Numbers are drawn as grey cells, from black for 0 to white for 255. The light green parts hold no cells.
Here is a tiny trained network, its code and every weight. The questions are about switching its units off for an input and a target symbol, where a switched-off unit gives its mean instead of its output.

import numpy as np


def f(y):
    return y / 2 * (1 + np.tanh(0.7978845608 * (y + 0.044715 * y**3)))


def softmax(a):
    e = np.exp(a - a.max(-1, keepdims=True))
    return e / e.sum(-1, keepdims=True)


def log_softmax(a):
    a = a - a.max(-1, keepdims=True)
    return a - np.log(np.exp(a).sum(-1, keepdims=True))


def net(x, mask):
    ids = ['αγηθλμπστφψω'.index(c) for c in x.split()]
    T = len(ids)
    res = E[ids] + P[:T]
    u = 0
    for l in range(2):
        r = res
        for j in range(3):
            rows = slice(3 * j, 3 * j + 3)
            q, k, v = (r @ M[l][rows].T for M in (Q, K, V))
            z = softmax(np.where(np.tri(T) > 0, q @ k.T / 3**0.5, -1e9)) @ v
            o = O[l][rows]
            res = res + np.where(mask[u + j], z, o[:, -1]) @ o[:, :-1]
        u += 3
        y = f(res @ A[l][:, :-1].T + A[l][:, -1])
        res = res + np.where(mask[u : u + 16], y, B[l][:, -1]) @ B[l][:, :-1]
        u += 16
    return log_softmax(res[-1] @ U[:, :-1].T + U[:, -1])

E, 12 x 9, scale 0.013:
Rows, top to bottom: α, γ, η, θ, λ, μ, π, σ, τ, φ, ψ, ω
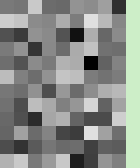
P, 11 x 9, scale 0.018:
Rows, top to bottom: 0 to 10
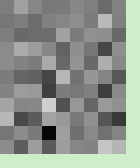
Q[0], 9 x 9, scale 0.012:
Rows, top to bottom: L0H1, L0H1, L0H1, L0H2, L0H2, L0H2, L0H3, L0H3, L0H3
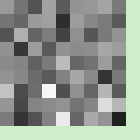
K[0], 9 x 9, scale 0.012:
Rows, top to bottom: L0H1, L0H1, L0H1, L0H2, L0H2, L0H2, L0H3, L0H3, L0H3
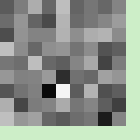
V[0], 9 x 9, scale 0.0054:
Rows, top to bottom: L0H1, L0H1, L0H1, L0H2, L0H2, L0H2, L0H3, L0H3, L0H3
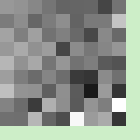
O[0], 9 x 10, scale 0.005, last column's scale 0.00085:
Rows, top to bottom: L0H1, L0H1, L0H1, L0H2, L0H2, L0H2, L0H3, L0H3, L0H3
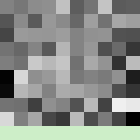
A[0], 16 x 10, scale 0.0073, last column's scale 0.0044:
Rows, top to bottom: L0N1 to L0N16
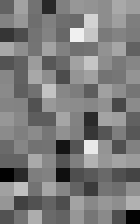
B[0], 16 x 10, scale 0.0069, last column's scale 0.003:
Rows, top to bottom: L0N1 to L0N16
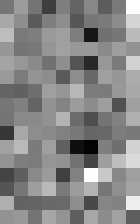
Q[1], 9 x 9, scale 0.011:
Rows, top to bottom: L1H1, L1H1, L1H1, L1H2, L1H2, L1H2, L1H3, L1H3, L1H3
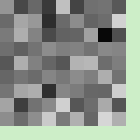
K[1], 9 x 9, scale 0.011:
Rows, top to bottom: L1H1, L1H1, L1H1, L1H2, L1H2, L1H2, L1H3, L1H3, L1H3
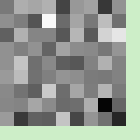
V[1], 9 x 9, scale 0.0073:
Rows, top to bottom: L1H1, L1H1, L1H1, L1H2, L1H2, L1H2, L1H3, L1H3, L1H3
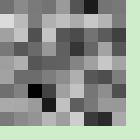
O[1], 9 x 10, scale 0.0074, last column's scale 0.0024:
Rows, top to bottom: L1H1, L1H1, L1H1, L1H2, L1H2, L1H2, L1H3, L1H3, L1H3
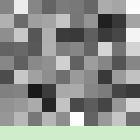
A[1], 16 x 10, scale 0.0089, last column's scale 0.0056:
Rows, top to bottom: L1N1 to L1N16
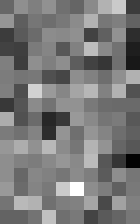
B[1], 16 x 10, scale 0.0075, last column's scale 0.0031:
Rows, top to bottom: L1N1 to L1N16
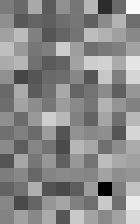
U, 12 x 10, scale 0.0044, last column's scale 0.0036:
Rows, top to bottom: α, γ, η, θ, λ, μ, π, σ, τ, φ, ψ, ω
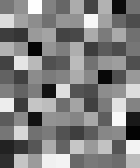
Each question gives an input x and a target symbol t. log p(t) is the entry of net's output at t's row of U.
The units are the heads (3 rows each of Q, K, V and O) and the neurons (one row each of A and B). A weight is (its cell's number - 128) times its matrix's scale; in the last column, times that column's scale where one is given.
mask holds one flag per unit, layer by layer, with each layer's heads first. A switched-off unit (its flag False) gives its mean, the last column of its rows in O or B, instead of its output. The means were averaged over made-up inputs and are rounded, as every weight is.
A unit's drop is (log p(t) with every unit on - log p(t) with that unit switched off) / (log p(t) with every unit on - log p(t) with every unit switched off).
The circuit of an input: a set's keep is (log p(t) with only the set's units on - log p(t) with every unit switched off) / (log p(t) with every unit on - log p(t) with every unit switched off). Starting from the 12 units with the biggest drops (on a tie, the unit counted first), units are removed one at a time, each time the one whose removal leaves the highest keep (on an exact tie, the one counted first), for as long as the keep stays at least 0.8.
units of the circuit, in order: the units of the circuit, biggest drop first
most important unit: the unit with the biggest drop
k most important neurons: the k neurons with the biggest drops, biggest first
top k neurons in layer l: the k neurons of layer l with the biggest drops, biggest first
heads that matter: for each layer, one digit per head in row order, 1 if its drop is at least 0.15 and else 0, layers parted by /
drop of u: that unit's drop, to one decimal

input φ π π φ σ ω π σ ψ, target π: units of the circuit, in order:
[L1H3 L0N1]
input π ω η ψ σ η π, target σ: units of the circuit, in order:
[L1H3 L0H3]
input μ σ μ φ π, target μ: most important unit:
L1H1
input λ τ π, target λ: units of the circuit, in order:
[L1H3 L1H1 L1H2]
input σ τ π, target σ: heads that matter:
011 / 001
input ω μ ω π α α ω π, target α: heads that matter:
001 / 000
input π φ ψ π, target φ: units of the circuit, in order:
[L1H1 L0N11 L1H3]
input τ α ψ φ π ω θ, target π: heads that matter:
000 / 100
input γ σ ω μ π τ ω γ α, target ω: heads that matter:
001 / 001
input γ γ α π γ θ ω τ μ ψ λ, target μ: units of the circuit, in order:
[L1N14 L1H3 L1H1 L0N11]
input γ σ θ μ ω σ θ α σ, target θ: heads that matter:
000 / 101
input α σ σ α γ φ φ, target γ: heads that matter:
000 / 100
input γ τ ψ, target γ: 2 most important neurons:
[L1N5 L1N4]
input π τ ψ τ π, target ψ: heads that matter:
000 / 101
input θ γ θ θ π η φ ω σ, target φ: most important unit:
L1H1
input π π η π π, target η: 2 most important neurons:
[L0N13 L0N11]
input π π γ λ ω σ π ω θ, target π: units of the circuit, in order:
[L1H3 L1H1 L0N1]
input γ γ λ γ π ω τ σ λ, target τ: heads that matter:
001 / 000
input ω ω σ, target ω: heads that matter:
011 / 000
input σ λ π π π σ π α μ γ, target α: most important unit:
L0H3
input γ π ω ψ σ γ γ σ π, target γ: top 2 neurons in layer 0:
[L0N1 L0N13]
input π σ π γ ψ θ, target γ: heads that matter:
000 / 101
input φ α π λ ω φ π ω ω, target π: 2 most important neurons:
[L0N1 L1N16]
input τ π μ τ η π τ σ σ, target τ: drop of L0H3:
0.5
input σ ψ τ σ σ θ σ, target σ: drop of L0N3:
0.1
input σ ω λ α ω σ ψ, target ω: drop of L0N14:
0.0
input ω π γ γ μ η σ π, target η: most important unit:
L1H3
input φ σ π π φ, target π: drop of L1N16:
0.1
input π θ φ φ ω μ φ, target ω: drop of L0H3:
0.5
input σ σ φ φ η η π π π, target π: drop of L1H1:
0.3
